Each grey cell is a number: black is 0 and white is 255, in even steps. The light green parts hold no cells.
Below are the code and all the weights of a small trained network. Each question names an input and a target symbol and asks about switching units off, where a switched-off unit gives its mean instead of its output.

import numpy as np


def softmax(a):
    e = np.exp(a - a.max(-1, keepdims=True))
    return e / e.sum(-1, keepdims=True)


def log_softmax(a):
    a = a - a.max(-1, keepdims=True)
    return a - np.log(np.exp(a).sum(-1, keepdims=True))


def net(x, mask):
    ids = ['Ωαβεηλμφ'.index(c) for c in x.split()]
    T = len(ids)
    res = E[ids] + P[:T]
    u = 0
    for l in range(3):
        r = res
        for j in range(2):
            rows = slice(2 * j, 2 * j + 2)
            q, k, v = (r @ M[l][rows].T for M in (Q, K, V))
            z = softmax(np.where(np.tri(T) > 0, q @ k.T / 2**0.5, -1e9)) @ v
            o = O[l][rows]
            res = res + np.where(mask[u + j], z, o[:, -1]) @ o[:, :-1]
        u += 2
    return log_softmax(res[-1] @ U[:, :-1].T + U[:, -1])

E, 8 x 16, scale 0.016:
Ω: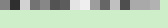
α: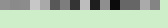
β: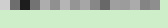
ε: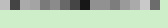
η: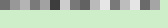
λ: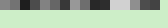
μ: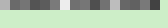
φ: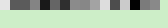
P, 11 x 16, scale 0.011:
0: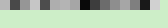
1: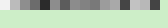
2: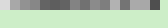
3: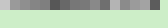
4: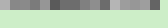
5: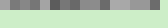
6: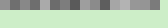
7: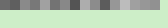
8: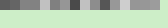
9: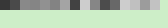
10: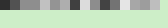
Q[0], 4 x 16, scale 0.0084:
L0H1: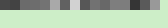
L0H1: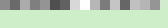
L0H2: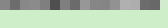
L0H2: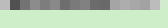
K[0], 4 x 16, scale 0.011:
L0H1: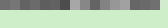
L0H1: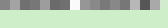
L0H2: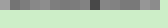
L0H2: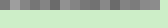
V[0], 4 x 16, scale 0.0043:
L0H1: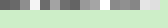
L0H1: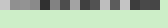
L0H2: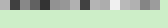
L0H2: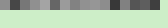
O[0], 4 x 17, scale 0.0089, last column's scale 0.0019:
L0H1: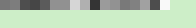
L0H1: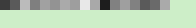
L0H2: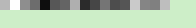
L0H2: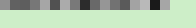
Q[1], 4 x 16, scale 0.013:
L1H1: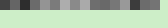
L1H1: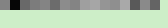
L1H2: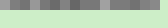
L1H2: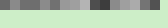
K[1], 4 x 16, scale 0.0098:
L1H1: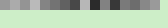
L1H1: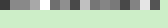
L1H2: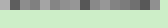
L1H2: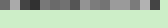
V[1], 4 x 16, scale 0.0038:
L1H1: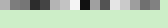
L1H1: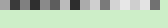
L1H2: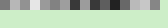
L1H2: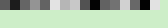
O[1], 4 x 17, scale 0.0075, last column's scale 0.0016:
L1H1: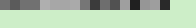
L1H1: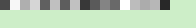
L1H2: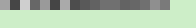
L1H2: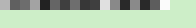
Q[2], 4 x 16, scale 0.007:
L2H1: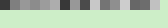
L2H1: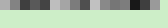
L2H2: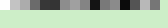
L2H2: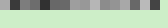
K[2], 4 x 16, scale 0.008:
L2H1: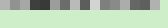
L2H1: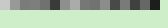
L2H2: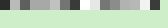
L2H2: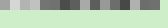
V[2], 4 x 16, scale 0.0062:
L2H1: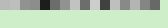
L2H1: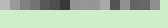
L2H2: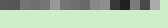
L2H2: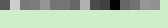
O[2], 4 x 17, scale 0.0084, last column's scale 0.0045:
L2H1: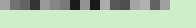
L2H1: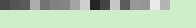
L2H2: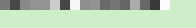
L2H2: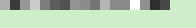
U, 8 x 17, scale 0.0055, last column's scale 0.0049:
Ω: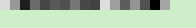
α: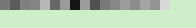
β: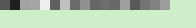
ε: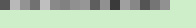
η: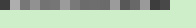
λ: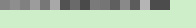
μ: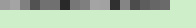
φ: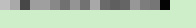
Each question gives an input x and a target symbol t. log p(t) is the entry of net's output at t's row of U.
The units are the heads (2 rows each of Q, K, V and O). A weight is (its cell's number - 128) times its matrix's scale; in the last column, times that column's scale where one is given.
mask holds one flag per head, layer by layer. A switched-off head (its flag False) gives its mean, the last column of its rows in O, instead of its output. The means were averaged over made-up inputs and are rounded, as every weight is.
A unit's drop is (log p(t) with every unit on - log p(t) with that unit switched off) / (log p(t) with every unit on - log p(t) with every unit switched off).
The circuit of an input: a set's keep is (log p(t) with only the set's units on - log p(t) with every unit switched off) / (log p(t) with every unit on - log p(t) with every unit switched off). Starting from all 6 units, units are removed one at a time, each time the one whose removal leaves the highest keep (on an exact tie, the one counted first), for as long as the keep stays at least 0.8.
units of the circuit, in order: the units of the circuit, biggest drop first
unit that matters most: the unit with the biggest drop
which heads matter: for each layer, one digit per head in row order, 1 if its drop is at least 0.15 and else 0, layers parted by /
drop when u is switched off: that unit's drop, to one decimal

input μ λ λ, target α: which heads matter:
11 / 01 / 01
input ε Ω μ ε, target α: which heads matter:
11 / 01 / 01
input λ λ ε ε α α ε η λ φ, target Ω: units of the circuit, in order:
L0H1; L1H2
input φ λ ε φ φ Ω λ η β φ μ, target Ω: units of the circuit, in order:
L0H2; L2H1
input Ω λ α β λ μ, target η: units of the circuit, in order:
L1H1; L2H1; L2H2
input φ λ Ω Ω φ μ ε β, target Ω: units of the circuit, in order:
L0H1
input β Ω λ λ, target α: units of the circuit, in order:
L0H1; L2H2
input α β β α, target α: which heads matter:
00 / 11 / 01
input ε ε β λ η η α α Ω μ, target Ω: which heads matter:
10 / 10 / 01
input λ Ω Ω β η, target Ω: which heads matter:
11 / 01 / 00
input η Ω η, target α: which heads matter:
11 / 01 / 11
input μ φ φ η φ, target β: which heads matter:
10 / 11 / 10
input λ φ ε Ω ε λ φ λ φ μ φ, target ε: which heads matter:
10 / 11 / 01
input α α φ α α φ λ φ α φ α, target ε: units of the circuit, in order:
L0H2; L1H1; L1H2; L2H2
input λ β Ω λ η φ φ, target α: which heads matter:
11 / 00 / 10
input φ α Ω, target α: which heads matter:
11 / 10 / 11
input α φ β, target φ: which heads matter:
11 / 01 / 10
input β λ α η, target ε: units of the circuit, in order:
L0H2; L1H1
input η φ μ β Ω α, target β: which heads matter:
01 / 10 / 10
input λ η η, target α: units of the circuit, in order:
L2H2
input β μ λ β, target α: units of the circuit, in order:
L2H2
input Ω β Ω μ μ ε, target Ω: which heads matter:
01 / 01 / 00
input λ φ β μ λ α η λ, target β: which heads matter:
11 / 11 / 01
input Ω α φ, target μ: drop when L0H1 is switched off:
0.1
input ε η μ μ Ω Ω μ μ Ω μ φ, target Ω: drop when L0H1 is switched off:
0.1
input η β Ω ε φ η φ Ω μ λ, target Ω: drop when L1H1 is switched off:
0.0
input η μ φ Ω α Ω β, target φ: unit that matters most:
L1H1
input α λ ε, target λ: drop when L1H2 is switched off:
0.2
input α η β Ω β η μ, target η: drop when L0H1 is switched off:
0.0
